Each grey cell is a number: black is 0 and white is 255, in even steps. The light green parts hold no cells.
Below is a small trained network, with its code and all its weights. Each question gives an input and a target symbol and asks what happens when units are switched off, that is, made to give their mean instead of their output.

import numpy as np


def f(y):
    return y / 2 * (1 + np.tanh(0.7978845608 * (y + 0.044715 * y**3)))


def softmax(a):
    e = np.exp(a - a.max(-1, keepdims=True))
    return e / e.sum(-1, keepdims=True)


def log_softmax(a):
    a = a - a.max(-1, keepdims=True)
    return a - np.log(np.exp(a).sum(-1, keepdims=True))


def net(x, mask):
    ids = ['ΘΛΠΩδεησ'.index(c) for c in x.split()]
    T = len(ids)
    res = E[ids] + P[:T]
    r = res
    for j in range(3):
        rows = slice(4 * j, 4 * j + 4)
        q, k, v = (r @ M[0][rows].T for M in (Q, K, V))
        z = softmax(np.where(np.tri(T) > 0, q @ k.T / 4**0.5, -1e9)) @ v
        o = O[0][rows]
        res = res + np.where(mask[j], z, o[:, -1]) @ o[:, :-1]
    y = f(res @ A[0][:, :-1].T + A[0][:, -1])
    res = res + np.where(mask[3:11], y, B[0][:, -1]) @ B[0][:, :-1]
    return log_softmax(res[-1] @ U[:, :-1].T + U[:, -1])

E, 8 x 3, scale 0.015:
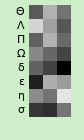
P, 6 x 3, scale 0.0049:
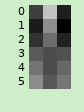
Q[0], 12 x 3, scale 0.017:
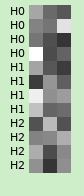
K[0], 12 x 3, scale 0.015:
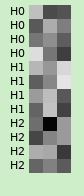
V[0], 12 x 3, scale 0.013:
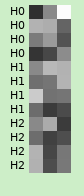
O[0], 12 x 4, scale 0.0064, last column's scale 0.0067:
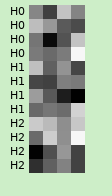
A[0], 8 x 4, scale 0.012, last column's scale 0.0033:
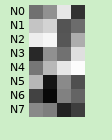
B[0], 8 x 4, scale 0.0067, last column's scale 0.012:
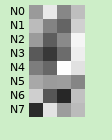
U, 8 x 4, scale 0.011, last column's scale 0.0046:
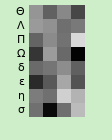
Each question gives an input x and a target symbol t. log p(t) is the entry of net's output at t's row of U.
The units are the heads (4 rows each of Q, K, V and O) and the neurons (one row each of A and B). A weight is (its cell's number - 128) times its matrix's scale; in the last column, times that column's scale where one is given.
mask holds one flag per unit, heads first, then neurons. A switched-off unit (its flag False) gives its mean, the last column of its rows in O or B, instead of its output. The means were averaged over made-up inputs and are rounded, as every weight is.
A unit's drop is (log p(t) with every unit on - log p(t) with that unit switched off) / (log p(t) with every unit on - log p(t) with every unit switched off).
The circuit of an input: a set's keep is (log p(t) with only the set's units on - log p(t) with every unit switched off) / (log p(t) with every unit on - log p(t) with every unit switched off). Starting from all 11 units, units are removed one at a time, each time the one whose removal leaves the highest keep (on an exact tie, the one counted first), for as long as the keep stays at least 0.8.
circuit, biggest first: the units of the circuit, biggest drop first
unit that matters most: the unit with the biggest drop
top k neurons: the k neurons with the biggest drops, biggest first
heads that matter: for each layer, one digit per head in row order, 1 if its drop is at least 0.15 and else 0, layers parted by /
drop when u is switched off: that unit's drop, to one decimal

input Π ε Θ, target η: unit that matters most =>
H1
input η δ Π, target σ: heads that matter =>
011
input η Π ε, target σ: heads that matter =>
001
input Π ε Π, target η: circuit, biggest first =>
H1, H0, N4
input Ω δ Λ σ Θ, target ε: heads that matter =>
001
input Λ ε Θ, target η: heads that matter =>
110
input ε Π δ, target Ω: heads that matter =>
100
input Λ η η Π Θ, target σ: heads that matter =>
011
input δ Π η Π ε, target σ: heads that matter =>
011
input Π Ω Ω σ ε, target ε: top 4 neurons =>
N3, N4, N1, N2
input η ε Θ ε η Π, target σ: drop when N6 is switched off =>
0.2
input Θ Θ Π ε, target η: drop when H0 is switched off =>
0.2
